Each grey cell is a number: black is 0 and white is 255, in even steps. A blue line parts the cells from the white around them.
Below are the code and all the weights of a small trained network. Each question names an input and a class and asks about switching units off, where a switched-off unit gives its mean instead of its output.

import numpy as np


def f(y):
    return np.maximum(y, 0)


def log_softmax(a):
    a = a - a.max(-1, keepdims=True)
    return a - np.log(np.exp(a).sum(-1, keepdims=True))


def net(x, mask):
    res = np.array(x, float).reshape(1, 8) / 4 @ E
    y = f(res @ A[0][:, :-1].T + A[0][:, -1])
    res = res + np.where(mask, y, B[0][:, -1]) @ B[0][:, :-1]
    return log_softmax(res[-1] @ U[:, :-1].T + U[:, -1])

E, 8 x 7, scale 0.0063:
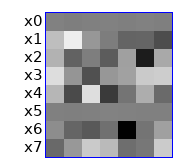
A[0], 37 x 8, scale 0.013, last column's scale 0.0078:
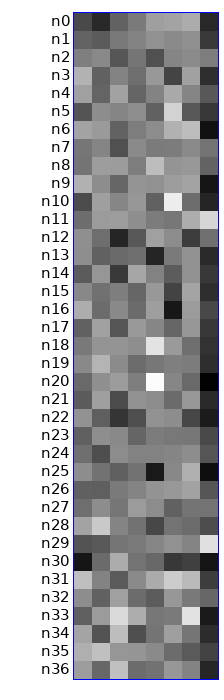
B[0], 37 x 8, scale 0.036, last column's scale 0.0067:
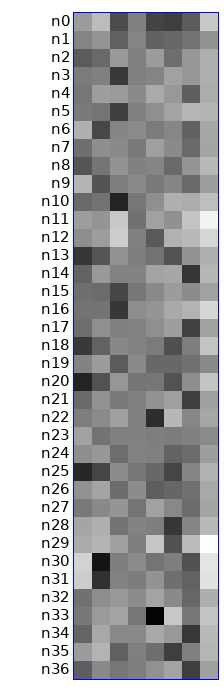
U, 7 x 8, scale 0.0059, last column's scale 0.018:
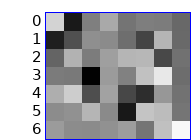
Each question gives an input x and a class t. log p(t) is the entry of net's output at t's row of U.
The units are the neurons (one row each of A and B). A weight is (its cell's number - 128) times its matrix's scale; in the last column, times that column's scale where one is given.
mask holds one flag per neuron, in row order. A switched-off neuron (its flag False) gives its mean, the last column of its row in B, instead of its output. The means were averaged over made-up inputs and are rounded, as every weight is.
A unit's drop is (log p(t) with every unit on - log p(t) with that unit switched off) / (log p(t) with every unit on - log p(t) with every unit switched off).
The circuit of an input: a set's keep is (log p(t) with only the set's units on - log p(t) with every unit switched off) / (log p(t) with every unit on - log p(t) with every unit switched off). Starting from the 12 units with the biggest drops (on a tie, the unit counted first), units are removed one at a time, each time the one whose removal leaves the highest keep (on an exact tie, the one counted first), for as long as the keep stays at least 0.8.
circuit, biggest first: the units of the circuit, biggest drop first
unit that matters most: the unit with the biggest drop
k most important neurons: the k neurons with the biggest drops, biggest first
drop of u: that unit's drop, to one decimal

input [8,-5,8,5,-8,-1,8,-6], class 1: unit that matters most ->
n25
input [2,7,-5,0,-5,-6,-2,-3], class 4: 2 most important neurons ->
n35, n28
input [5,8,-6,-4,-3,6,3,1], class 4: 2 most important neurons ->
n28, n35
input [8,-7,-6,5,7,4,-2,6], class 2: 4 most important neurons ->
n4, n34, n36, n32
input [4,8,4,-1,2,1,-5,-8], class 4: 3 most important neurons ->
n35, n28, n33
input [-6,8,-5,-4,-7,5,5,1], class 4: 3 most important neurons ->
n28, n35, n34
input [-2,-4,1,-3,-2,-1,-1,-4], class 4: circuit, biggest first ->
n11, n0
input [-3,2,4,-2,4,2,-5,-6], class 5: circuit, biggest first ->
n12, n22
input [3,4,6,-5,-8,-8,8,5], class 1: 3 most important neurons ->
n25, n13, n2
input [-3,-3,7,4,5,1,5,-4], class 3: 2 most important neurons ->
n3, n16
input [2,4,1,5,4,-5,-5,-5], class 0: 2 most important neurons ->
n31, n29
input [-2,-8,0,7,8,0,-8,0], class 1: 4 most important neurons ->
n20, n18, n8, n30
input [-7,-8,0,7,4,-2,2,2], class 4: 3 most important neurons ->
n0, n30, n26
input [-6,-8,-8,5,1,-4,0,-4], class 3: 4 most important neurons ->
n10, n5, n28, n35
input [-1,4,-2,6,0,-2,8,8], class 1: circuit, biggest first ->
n25
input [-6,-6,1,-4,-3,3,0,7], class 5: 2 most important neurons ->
n33, n11
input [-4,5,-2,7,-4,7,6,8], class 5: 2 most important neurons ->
n33, n30
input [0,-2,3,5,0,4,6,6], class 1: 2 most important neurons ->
n25, n13
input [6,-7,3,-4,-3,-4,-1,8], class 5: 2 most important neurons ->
n33, n11
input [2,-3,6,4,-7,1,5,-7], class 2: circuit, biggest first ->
n14
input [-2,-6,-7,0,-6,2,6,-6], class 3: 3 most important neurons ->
n10, n5, n20
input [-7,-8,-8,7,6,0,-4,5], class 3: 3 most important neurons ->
n10, n5, n30
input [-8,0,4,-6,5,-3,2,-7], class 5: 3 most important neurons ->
n12, n22, n31
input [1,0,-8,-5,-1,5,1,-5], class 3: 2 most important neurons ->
n10, n5
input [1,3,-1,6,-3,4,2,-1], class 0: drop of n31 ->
0.2
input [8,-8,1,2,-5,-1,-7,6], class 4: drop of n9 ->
0.0
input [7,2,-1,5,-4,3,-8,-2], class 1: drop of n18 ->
0.1
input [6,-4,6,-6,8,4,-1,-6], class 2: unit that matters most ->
n34
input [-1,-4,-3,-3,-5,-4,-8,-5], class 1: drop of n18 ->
0.1
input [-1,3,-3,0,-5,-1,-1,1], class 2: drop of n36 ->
-0.1
